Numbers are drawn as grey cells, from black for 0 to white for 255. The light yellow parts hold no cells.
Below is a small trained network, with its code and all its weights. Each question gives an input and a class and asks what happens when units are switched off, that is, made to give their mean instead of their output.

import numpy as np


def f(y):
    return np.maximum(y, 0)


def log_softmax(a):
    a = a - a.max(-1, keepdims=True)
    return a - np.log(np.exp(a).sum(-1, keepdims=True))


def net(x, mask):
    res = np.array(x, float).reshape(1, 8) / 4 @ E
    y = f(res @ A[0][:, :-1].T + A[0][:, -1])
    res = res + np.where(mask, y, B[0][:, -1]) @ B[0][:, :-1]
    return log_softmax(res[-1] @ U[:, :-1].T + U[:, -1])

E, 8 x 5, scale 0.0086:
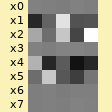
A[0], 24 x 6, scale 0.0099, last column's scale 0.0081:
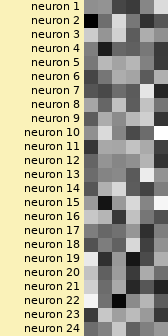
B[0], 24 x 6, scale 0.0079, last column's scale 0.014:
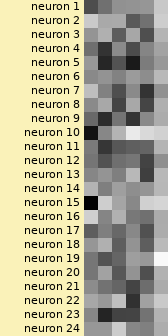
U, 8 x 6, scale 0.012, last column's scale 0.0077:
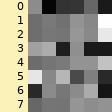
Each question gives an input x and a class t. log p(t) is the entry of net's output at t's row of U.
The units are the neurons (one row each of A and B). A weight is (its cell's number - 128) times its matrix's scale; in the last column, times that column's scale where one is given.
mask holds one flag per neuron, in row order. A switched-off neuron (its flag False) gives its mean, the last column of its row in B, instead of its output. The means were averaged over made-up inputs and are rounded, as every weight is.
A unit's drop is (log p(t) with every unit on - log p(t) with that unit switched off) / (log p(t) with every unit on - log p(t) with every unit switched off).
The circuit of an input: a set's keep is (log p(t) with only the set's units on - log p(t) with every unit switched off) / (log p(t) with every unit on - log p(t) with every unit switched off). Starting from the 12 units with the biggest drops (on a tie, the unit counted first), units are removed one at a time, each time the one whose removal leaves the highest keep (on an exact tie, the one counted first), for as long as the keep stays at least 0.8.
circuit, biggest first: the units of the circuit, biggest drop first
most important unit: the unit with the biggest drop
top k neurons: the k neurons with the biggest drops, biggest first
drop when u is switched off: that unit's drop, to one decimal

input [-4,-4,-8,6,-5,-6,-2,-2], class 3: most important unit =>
neuron 18
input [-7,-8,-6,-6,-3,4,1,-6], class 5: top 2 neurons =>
[neuron 16; neuron 22]
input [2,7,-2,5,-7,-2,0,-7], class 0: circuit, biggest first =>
[neuron 23; neuron 11]
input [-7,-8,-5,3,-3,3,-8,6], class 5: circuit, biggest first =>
[neuron 16; neuron 22]
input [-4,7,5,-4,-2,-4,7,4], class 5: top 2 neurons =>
[neuron 2; neuron 10]
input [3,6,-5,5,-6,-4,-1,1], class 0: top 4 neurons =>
[neuron 23; neuron 11; neuron 5; neuron 10]
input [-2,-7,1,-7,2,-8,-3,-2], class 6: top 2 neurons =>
[neuron 15; neuron 2]
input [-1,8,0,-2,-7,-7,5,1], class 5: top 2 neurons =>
[neuron 2; neuron 10]
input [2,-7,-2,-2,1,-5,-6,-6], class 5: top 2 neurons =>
[neuron 22; neuron 16]
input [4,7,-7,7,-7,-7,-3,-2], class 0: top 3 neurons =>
[neuron 23; neuron 11; neuron 5]
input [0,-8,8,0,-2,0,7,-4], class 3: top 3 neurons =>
[neuron 8; neuron 3; neuron 13]
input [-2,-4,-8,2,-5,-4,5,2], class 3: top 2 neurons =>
[neuron 18; neuron 10]
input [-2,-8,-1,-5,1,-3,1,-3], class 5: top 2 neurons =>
[neuron 22; neuron 16]
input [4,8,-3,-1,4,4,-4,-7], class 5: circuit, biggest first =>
[neuron 2]
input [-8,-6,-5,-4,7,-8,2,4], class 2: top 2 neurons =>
[neuron 15; neuron 23]
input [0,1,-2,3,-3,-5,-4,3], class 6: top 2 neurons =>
[neuron 15; neuron 16]
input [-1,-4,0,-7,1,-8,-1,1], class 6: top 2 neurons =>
[neuron 15; neuron 2]
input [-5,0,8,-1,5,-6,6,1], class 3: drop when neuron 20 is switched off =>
0.2
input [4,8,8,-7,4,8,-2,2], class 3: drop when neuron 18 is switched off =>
-0.1
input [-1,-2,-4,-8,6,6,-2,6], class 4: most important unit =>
neuron 10
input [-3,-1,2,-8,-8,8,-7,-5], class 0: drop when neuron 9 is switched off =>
0.2
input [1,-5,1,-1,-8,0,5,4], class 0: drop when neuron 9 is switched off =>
0.1
